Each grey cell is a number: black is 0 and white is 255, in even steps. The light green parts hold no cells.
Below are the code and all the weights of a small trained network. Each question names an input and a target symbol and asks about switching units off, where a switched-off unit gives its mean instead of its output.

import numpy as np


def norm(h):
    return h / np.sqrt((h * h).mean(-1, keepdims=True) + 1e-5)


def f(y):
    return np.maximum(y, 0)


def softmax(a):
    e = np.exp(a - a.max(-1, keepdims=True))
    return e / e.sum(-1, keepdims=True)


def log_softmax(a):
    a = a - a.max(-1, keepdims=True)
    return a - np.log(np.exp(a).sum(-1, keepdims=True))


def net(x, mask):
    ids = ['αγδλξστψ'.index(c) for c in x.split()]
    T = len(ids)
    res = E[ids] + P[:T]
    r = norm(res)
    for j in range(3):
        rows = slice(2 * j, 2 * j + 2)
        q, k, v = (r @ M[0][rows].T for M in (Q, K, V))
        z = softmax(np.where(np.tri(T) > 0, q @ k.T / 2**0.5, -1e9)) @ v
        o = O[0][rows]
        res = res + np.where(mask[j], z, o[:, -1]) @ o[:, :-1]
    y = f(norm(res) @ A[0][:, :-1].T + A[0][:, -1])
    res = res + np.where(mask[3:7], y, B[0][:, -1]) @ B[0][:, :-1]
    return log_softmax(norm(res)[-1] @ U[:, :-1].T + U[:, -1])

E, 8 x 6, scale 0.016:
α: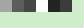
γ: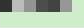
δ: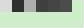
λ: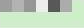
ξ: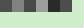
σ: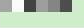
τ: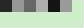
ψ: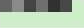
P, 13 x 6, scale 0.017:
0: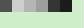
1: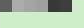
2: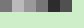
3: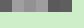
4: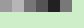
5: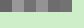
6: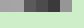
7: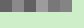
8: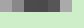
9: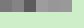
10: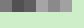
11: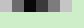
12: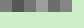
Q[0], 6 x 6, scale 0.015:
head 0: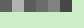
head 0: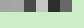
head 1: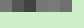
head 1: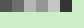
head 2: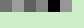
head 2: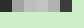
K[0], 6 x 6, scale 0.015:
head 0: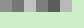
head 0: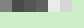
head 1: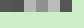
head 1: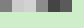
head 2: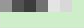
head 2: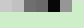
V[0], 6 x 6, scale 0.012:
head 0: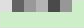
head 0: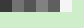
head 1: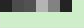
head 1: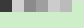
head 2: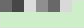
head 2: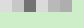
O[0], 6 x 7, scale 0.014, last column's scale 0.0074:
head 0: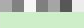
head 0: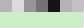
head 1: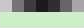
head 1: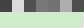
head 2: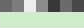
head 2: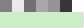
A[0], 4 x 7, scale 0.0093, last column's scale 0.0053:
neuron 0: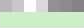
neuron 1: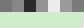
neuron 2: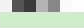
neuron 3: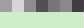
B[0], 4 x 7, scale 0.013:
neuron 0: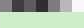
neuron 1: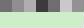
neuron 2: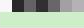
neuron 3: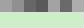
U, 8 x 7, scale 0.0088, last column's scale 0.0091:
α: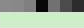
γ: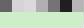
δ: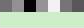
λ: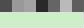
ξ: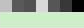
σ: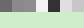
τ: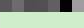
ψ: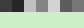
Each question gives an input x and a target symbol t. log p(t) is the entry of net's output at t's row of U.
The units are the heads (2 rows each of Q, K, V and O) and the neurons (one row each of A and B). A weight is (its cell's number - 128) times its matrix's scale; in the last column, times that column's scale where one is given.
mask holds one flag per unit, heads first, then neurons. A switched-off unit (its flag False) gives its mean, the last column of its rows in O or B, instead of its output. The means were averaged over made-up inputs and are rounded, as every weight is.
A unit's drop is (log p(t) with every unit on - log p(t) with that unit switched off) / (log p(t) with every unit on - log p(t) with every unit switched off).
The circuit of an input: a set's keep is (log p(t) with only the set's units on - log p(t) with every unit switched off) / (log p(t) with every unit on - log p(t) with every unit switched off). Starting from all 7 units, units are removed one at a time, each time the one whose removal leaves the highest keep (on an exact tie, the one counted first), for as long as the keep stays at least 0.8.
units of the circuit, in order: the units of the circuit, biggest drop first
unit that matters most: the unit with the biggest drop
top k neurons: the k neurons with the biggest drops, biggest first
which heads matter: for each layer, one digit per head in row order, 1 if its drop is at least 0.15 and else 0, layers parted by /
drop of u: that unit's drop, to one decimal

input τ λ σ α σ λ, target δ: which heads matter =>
001
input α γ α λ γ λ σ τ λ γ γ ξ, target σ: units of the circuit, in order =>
[head 0]
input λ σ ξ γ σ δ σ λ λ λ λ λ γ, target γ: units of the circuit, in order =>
[head 2; head 1]
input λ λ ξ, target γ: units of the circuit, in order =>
[neuron 0; neuron 2]
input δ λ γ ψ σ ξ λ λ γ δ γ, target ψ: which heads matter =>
010
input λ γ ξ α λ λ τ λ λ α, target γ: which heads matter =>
101
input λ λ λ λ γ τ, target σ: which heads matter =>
001
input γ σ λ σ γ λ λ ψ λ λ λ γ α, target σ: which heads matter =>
100
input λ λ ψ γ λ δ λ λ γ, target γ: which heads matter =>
001
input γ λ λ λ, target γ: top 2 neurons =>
[neuron 2; neuron 1]
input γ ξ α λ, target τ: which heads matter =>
010
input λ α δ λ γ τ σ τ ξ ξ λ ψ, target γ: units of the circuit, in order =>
[head 2; neuron 2]
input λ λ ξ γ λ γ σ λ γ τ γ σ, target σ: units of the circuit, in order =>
[head 0; head 1]
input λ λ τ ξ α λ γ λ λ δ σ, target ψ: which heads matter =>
110
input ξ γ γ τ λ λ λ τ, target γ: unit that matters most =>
head 2
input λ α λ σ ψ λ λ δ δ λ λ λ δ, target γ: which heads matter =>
001
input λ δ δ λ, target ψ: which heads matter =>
100
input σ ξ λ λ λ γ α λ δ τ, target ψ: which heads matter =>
110
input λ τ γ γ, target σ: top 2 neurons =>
[neuron 0; neuron 3]
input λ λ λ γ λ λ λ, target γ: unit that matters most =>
head 2
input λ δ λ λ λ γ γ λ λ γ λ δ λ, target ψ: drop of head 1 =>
0.4
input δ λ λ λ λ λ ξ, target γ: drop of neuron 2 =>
0.2
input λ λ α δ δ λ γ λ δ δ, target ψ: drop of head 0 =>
0.2
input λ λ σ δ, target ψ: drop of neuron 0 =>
0.0
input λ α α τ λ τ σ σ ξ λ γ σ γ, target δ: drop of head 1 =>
0.1
